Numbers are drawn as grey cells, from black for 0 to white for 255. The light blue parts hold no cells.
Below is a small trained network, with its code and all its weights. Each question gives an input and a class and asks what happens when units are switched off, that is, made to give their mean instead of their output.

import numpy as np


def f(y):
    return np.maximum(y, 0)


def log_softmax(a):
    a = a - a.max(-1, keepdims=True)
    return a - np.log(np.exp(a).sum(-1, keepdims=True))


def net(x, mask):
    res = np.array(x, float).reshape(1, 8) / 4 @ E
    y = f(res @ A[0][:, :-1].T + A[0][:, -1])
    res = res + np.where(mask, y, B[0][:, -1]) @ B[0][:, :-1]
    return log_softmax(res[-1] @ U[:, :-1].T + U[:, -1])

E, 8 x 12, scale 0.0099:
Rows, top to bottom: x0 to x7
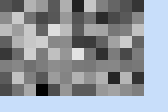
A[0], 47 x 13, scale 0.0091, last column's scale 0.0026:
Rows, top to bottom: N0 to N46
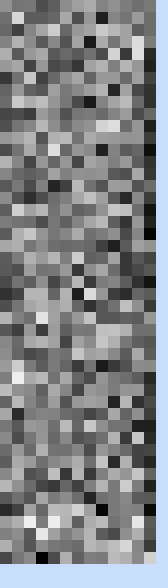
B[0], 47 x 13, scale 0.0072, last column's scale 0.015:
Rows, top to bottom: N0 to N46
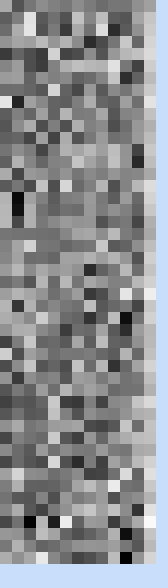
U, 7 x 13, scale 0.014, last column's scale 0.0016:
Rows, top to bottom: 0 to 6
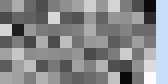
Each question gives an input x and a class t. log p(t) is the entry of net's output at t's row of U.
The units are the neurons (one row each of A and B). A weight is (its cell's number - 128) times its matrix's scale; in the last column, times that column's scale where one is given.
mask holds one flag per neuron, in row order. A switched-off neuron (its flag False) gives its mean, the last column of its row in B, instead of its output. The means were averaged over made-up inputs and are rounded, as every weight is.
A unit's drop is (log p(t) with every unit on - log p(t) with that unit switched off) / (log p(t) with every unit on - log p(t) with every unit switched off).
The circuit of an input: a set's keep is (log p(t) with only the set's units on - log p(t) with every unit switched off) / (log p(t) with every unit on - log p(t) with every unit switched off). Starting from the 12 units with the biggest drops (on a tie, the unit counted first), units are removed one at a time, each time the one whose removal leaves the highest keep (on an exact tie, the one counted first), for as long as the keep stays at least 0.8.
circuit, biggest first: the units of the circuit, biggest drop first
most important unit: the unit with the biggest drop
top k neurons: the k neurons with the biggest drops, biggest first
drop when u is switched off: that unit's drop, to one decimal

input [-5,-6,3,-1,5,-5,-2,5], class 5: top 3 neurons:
[N27; N2; N24]
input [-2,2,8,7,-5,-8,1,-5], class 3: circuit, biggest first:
[N43]
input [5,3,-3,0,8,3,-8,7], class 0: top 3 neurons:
[N42; N12; N21]
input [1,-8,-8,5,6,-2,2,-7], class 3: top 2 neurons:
[N15; N23]
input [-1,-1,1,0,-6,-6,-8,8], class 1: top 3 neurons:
[N4; N36; N34]
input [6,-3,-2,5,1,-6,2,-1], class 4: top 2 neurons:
[N24; N35]
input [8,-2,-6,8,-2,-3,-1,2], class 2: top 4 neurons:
[N17; N8; N25; N39]
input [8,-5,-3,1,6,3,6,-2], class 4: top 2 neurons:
[N24; N35]
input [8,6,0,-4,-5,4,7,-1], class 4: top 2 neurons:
[N24; N22]
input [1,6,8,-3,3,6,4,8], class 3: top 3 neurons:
[N43; N11; N26]
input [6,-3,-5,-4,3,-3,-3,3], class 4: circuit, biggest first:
[N24; N22]
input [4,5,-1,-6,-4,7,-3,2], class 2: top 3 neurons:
[N16; N18; N2]
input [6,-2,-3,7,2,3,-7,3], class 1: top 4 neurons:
[N4; N36; N34; N16]
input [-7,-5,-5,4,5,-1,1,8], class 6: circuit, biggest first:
[N46]
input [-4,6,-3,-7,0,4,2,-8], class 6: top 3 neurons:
[N26; N44; N8]
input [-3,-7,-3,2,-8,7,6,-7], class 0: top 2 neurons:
[N5; N13]
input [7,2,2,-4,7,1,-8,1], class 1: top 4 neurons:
[N4; N36; N34; N5]
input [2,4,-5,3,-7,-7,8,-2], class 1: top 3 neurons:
[N33; N38; N7]
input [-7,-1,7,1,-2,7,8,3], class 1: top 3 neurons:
[N38; N33; N7]
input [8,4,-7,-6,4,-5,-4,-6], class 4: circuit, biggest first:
[N24]
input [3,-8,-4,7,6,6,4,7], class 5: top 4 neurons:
[N2; N27; N28; N10]
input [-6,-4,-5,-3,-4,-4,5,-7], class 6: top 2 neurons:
[N44; N26]
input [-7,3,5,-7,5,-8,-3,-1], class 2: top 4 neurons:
[N16; N24; N14; N29]
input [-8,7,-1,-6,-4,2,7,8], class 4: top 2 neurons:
[N3; N39]
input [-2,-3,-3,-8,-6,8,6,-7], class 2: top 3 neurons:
[N16; N29; N46]
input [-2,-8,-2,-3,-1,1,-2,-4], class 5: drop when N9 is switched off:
0.0
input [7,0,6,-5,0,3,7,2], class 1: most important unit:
N7
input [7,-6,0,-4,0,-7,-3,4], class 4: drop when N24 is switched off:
0.4
